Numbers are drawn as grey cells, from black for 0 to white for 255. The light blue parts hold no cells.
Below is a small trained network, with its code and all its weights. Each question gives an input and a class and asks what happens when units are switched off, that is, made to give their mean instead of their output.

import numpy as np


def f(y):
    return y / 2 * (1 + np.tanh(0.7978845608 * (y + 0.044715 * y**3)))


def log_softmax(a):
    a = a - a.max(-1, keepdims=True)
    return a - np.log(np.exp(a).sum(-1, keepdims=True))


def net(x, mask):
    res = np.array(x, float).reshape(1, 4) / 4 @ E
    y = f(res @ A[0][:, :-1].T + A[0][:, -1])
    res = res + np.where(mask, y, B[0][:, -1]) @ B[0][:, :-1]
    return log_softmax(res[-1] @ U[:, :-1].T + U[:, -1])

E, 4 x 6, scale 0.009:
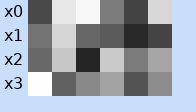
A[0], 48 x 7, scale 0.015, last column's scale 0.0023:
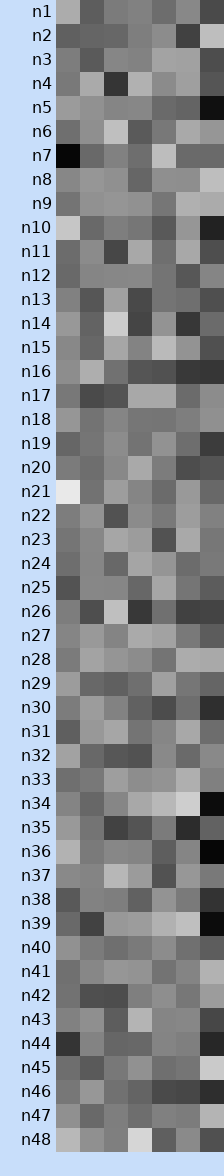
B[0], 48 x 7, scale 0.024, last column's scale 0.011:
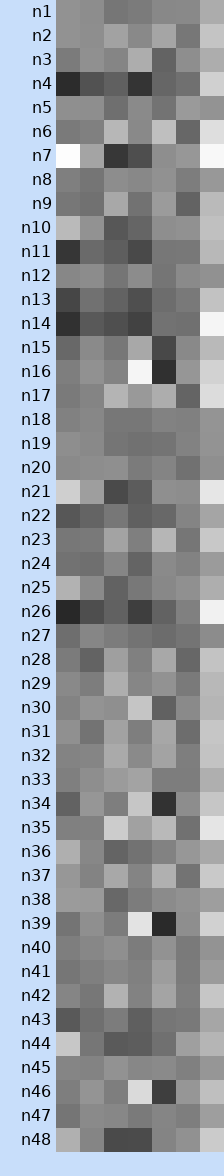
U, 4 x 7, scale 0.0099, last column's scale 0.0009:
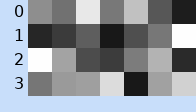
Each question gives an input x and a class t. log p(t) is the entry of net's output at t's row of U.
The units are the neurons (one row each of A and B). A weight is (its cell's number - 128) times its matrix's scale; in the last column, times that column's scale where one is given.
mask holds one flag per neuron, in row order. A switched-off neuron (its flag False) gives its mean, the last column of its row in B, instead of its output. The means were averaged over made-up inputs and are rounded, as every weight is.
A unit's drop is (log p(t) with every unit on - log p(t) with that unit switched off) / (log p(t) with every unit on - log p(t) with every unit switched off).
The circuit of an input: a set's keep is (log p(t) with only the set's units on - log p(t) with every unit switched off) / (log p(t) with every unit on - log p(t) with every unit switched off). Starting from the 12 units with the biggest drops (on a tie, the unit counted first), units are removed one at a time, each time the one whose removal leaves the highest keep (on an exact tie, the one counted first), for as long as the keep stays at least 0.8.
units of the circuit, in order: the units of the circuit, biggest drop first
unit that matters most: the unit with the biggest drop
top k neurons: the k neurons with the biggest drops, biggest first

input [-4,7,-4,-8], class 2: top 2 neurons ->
[n7, n44]
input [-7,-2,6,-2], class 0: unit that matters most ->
n17
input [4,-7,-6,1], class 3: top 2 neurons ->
[n39, n34]
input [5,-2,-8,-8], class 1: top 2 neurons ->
[n26, n14]
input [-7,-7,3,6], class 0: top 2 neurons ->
[n17, n42]
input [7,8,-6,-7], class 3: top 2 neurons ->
[n16, n46]
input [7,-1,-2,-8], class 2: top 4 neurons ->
[n7, n44, n25, n35]
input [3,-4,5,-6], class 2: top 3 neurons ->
[n7, n26, n14]
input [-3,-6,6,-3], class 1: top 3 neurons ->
[n4, n11, n16]
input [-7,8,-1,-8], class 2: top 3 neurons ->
[n7, n44, n39]
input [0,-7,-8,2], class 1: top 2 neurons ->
[n14, n26]
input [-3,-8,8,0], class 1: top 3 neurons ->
[n4, n11, n16]
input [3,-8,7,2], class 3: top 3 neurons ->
[n34, n39, n14]
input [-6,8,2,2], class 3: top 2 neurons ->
[n16, n46]
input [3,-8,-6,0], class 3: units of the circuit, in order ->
[n39]
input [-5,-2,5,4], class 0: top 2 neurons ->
[n17, n26]
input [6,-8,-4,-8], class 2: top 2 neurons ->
[n7, n25]
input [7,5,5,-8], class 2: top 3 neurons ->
[n7, n44, n35]
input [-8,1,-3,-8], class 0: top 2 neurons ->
[n35, n17]
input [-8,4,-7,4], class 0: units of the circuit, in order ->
[n35]
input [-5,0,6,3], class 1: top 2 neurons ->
[n4, n11]
